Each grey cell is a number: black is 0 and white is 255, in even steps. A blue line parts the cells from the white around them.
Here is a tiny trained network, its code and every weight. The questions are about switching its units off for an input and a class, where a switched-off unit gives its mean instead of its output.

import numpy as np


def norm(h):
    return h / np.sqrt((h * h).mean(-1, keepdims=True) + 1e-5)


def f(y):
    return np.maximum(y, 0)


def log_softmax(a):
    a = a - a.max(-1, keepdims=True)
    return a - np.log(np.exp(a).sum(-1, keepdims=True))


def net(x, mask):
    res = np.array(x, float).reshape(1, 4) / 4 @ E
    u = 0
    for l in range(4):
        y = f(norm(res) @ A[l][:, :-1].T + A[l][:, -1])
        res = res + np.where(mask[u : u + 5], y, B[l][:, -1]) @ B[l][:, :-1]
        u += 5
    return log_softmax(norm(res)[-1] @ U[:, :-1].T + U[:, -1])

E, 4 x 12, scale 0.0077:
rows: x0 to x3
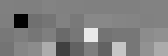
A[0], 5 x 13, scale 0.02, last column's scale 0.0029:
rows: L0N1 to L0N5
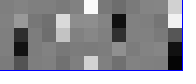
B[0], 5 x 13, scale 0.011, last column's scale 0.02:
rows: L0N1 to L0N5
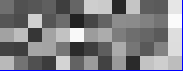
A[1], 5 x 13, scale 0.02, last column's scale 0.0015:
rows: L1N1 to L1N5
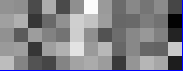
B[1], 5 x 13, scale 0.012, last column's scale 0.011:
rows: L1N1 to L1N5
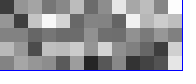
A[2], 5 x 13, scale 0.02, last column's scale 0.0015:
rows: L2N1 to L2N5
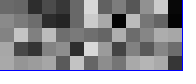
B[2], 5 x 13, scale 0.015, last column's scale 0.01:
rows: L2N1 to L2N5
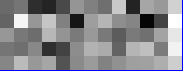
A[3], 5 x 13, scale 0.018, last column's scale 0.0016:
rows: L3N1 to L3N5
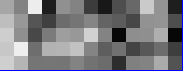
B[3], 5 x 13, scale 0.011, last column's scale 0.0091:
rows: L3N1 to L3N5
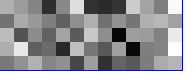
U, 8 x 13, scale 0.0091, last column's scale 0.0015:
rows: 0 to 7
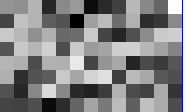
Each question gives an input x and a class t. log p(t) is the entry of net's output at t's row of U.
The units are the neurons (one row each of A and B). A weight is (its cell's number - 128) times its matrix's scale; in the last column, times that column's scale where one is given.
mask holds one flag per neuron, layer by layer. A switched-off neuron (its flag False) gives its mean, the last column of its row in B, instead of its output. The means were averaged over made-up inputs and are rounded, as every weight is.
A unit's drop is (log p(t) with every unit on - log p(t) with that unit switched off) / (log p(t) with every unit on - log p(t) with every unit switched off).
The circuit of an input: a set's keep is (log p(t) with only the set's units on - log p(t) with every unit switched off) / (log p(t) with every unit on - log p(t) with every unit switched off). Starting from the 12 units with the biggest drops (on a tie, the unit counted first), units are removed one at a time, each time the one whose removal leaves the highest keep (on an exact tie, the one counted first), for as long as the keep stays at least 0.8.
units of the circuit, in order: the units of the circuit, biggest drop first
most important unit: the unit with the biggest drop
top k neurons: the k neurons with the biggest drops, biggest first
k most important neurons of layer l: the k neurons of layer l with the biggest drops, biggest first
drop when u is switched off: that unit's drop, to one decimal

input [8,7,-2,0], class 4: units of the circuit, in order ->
[L0N3]
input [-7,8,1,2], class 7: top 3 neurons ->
[L0N4, L0N5, L1N1]
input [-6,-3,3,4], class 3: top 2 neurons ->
[L0N2, L0N4]
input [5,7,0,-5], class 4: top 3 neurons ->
[L0N3, L0N1, L0N4]
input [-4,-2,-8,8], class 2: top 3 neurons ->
[L0N1, L0N2, L0N4]
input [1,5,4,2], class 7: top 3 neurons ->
[L0N4, L0N5, L2N1]
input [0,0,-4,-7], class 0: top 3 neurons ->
[L0N1, L0N2, L2N2]
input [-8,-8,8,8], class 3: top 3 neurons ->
[L0N2, L1N1, L0N4]
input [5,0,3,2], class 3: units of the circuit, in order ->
[L1N1, L0N2]
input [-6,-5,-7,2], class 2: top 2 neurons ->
[L0N2, L0N1]
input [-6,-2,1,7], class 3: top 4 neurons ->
[L0N2, L0N4, L0N5, L1N1]
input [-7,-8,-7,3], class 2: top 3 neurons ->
[L0N2, L0N1, L0N3]
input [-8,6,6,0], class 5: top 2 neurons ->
[L0N3, L0N2]
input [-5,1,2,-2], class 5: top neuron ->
[L0N3]
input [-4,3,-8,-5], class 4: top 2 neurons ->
[L0N3, L0N1]
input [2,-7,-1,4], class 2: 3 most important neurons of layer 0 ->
[L0N1, L0N2, L0N3]
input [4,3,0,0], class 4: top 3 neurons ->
[L0N3, L0N1, L0N2]
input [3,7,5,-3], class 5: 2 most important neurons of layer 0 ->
[L0N3, L0N4]
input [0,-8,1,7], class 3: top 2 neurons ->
[L0N4, L0N2]
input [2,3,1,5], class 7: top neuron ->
[L0N2]
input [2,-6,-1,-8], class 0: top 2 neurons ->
[L0N1, L0N2]
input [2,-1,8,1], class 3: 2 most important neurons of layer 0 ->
[L0N2, L0N1]
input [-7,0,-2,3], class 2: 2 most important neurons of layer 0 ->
[L0N1, L0N2]
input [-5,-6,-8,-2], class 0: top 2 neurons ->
[L0N1, L2N2]
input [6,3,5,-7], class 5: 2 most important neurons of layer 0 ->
[L0N3, L0N2]
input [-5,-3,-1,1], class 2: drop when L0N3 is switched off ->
0.6
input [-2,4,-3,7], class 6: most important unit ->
L0N1
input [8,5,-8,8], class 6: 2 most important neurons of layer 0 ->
[L0N1, L0N2]
